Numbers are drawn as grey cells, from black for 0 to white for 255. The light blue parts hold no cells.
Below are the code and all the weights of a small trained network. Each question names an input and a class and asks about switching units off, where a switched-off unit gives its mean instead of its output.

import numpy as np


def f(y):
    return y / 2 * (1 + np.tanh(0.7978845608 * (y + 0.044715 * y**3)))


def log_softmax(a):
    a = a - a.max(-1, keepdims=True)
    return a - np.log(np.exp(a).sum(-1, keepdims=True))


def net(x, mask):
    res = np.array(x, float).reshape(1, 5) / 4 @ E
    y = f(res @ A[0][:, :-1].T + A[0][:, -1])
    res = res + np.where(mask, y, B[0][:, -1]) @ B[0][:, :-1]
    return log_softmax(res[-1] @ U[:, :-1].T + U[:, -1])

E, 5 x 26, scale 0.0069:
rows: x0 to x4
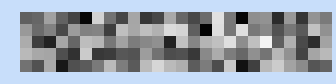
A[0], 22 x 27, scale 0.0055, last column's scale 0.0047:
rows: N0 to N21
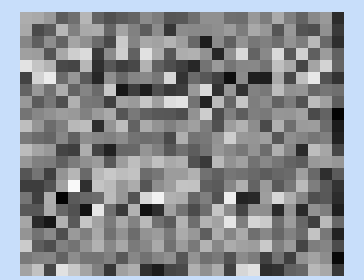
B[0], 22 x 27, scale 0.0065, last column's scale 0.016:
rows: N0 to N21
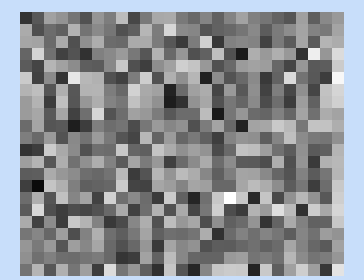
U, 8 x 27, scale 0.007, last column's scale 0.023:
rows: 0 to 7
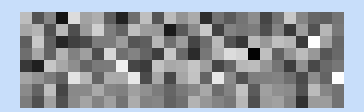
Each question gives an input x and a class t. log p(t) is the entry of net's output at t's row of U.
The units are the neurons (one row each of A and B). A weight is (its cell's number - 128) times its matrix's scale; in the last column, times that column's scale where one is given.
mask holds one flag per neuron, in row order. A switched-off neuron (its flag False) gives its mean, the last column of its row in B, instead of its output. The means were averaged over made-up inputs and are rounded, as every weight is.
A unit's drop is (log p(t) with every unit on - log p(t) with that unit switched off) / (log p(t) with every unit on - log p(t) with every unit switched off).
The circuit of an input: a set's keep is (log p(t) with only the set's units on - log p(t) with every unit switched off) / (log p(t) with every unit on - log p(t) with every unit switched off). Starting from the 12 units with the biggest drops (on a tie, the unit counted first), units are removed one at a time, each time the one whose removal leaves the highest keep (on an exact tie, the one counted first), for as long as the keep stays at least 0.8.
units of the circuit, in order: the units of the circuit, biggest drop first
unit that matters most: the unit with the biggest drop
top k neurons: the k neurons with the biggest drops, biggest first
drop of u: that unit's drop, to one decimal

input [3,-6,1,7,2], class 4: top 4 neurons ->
N4, N11, N7, N0
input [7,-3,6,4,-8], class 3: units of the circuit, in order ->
N21
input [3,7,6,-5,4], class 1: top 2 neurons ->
N7, N5
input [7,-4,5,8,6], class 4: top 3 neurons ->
N4, N11, N3
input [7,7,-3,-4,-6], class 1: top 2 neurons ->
N7, N3
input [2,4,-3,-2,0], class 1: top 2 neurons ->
N7, N17
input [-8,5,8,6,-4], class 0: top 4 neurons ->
N17, N19, N16, N1
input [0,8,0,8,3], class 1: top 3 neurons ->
N7, N12, N2
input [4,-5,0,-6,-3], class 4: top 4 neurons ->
N14, N7, N13, N12
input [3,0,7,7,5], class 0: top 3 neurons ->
N17, N19, N14
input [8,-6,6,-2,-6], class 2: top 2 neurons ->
N16, N5
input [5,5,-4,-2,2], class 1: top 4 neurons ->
N7, N3, N2, N12
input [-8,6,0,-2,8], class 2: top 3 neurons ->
N3, N9, N21
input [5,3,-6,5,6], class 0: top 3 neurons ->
N5, N21, N3
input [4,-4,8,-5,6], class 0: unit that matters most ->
N17
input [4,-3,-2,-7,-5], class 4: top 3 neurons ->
N14, N15, N13
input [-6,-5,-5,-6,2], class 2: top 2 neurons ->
N3, N9
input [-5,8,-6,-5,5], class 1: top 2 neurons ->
N7, N2
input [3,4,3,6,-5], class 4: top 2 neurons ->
N11, N4
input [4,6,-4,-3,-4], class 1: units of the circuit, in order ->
N7
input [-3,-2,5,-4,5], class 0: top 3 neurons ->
N17, N21, N19
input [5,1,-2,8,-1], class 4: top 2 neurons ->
N4, N11
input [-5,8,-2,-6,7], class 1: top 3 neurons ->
N7, N2, N21
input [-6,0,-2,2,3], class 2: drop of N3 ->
0.1
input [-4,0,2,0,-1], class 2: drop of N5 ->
0.2
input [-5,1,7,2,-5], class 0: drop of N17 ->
0.9
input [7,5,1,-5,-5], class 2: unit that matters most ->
N16
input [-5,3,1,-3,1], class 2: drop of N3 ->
0.4
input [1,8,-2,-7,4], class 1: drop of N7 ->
0.7
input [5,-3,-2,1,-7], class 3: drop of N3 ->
0.2
